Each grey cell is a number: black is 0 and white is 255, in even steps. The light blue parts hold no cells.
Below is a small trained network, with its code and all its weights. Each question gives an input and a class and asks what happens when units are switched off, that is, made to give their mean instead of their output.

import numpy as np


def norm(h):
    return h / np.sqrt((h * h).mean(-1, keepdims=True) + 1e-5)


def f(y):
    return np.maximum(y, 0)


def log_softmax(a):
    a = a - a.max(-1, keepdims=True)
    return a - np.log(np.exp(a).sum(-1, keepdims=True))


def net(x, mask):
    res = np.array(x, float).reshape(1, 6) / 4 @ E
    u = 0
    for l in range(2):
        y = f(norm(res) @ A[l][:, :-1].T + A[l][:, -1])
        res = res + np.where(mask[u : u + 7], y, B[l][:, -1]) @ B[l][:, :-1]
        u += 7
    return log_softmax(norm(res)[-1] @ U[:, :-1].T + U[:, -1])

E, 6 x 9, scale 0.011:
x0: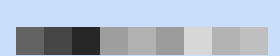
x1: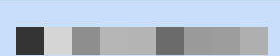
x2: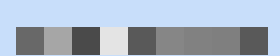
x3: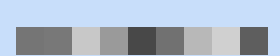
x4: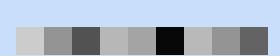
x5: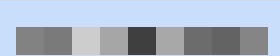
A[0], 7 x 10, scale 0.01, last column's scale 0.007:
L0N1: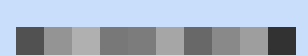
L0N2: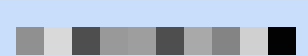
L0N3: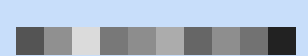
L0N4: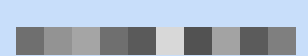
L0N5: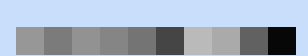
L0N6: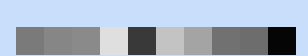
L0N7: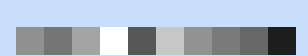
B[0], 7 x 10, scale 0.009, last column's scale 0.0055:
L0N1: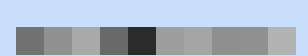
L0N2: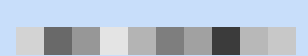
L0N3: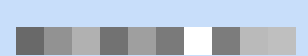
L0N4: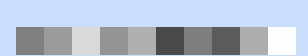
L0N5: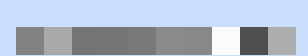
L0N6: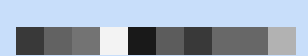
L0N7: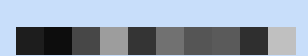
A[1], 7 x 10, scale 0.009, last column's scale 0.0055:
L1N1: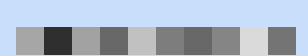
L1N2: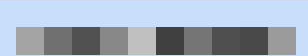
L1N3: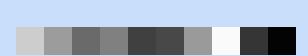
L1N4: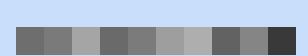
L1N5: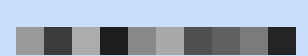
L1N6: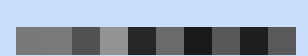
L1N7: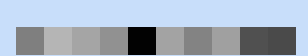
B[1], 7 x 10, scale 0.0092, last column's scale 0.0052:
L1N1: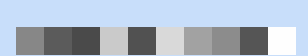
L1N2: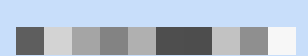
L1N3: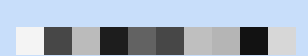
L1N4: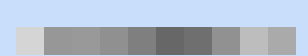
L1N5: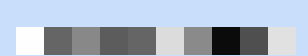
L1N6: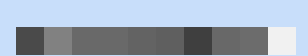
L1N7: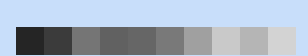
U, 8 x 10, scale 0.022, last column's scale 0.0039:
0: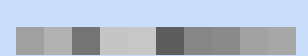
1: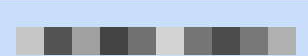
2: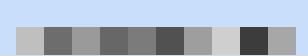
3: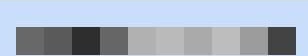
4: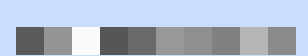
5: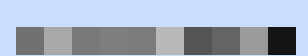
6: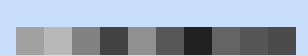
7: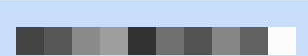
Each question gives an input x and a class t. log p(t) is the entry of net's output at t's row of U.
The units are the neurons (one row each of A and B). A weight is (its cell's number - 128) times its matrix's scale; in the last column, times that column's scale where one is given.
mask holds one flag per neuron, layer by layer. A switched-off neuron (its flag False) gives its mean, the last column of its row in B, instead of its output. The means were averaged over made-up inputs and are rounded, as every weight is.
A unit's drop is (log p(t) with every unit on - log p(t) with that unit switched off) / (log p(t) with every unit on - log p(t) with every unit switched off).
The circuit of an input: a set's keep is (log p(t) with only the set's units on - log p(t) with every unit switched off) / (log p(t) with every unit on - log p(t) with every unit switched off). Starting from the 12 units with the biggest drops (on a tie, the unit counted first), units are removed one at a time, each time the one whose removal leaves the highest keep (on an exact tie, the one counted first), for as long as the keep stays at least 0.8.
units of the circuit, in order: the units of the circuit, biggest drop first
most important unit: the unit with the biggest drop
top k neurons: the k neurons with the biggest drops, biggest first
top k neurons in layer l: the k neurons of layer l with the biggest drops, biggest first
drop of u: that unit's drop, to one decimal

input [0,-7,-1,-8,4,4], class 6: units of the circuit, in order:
[L1N2]
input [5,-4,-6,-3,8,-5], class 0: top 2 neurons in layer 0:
[L0N2, L0N1]
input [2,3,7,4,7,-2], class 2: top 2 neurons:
[L1N3, L0N5]
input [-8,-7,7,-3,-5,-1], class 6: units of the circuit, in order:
[L0N4, L1N1]
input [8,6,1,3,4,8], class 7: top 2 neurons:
[L0N7, L0N6]
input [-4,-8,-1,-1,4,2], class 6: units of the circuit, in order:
[L1N6, L1N2]
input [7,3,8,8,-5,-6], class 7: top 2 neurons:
[L0N6, L0N7]
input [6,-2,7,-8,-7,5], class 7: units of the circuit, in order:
[L0N6, L0N7]
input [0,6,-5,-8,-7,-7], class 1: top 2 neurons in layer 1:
[L1N5, L1N2]
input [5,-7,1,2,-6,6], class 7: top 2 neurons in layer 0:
[L0N6, L0N7]
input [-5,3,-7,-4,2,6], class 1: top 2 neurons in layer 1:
[L1N5, L1N2]
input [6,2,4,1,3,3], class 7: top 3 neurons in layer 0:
[L0N7, L0N6, L0N4]
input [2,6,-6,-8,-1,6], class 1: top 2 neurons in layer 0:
[L0N4, L0N6]
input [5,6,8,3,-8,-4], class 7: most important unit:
L0N6
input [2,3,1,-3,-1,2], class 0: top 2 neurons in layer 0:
[L0N2, L0N7]
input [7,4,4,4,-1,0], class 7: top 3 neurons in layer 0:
[L0N6, L0N7, L0N3]
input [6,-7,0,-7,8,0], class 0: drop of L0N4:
-0.1
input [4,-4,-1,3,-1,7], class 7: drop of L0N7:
0.0
